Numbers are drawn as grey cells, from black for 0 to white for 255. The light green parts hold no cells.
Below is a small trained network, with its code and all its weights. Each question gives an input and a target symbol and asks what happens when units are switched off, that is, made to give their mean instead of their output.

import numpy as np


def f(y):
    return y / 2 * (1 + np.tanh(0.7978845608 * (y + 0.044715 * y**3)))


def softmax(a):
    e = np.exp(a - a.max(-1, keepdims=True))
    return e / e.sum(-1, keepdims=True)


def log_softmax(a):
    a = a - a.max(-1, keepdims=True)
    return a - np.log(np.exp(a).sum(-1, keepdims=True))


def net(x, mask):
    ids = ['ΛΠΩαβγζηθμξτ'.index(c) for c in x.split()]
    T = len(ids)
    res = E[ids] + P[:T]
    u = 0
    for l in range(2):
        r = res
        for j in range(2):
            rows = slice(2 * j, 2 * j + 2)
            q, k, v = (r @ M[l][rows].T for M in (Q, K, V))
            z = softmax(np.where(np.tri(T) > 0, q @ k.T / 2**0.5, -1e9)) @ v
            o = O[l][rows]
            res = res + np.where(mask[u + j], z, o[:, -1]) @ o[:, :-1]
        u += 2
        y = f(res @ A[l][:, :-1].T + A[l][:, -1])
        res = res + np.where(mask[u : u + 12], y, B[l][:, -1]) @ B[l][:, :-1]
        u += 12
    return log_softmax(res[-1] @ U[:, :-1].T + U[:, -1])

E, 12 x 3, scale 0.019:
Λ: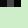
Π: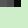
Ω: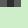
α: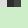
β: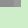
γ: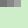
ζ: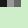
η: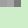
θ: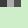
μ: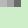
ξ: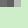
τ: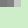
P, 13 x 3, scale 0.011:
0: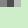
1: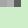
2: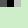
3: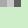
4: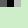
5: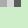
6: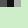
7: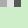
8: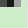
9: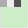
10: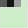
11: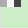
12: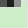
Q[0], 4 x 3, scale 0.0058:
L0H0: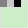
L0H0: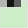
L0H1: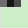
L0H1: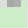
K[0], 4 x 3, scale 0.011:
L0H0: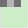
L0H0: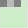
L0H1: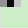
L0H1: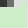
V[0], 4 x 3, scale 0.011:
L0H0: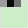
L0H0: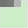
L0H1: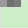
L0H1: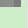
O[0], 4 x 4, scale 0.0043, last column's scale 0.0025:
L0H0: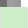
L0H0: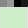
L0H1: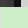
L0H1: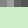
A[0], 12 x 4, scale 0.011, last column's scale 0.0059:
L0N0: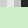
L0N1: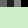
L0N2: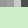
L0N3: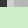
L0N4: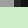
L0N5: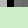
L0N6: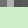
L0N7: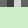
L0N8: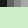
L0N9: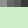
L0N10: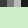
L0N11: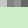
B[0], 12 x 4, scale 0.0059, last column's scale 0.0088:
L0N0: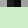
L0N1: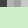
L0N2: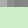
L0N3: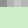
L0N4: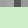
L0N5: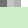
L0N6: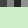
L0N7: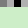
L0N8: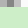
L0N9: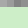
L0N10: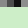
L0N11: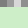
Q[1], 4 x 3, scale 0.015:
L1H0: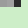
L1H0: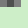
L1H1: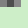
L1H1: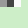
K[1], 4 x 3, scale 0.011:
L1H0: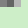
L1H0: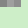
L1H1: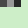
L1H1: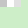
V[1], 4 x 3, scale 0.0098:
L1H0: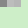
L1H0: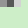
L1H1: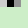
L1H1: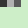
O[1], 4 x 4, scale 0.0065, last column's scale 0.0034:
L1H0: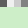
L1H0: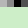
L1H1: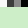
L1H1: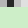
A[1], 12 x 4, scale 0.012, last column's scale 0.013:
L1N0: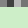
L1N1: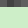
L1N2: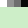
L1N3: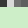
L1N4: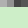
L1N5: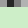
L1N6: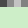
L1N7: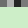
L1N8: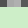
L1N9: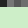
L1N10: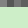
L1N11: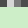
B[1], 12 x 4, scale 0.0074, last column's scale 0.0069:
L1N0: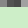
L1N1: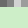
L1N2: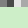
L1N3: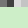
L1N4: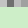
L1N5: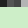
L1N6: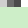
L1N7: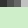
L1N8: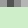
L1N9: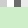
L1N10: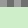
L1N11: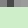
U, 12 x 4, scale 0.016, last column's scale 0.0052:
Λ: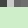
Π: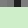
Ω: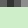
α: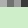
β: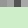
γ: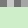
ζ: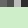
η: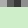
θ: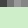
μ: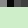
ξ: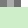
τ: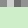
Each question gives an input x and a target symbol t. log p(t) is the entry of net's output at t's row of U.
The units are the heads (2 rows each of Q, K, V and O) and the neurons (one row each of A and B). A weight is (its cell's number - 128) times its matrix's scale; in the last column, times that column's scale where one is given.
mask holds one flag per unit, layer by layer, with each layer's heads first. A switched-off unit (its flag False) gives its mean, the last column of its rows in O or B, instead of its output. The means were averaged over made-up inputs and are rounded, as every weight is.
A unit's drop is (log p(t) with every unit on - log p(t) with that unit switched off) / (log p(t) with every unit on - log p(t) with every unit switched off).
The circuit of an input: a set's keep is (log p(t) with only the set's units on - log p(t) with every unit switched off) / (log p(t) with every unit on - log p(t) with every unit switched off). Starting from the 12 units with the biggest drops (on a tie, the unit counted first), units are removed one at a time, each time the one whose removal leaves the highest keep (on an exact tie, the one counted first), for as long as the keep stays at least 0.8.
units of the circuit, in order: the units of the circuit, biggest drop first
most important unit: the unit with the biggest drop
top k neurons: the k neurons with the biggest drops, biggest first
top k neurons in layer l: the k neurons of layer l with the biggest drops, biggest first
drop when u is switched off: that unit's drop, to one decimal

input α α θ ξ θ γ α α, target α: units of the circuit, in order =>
[L1N2 L1H1]
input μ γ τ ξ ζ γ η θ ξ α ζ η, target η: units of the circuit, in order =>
[L0N0 L0N5]
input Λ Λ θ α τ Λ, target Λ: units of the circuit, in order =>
[L1N9 L1N6 L1N7]
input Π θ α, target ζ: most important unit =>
L0N5
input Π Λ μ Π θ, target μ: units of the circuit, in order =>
[L1H0 L0N5 L1N6]
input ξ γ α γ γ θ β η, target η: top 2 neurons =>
[L0N0 L0N5]
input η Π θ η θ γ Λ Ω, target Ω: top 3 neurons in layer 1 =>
[L1N9 L1N5 L1N6]
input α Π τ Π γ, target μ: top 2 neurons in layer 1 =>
[L1N9 L1N0]
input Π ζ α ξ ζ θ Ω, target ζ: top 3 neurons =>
[L1N3 L0N8 L0N1]
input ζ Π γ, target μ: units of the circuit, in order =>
[L1N0 L1N6]
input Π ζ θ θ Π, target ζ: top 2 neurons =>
[L1N3 L0N8]
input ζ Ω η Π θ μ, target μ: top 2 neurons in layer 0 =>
[L0N0 L0N5]
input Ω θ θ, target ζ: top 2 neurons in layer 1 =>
[L1N3 L1N8]
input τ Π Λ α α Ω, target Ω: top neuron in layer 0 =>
[L0N3]
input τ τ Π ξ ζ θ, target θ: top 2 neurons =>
[L1N3 L1N7]
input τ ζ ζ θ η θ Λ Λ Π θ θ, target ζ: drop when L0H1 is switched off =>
0.2
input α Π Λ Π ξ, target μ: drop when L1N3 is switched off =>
-0.1
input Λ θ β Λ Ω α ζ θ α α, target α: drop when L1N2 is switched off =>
0.6
